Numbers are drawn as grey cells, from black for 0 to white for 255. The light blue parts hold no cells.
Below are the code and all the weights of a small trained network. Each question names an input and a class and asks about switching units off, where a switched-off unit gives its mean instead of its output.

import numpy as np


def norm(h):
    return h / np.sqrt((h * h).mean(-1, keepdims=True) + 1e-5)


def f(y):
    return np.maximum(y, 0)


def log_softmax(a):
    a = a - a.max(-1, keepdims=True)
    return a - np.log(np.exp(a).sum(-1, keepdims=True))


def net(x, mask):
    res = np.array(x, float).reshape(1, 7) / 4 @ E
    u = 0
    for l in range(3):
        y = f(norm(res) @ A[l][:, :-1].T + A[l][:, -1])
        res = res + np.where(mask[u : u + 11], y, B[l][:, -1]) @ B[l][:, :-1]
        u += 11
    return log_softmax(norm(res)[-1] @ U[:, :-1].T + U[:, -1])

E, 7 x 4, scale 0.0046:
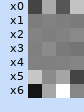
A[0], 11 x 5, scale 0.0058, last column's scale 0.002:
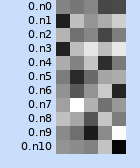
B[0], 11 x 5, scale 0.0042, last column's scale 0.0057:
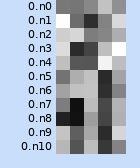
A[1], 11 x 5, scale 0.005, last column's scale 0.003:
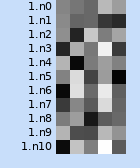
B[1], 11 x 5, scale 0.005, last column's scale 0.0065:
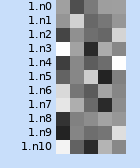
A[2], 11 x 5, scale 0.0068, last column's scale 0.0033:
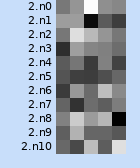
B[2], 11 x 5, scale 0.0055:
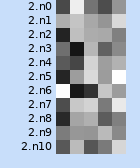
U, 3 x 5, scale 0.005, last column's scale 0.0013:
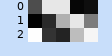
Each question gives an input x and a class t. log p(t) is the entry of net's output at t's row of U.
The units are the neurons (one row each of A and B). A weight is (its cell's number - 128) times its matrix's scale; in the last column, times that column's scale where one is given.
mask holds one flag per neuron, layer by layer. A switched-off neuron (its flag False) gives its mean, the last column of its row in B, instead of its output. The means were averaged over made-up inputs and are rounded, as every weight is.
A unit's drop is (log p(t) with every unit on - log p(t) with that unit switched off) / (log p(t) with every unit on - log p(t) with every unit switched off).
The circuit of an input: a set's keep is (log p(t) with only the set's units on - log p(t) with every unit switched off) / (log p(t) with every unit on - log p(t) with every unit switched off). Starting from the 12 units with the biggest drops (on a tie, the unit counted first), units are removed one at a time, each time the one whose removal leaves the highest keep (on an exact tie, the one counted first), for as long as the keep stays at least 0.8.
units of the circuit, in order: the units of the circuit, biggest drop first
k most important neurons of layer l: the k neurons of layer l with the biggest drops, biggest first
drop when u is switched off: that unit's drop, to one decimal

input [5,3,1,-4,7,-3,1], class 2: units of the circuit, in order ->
(2.n6)
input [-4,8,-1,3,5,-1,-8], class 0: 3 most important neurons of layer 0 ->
(0.n3, 0.n1, 0.n8)
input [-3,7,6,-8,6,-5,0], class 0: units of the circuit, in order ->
(0.n5, 0.n6)
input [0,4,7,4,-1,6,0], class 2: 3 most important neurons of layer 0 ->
(0.n8, 0.n2, 0.n4)
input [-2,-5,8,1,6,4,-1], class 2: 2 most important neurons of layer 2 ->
(2.n5, 2.n7)
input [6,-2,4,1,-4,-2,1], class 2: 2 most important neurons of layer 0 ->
(0.n7, 0.n3)
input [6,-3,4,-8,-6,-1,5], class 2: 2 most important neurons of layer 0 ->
(0.n9, 0.n8)
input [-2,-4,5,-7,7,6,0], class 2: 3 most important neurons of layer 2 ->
(2.n5, 2.n7, 2.n1)
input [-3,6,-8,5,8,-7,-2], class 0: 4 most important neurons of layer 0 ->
(0.n9, 0.n5, 0.n3, 0.n4)
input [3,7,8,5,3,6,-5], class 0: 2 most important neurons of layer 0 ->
(0.n8, 0.n1)
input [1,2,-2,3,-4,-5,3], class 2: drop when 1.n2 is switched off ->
0.1
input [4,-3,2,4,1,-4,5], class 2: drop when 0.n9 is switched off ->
0.2
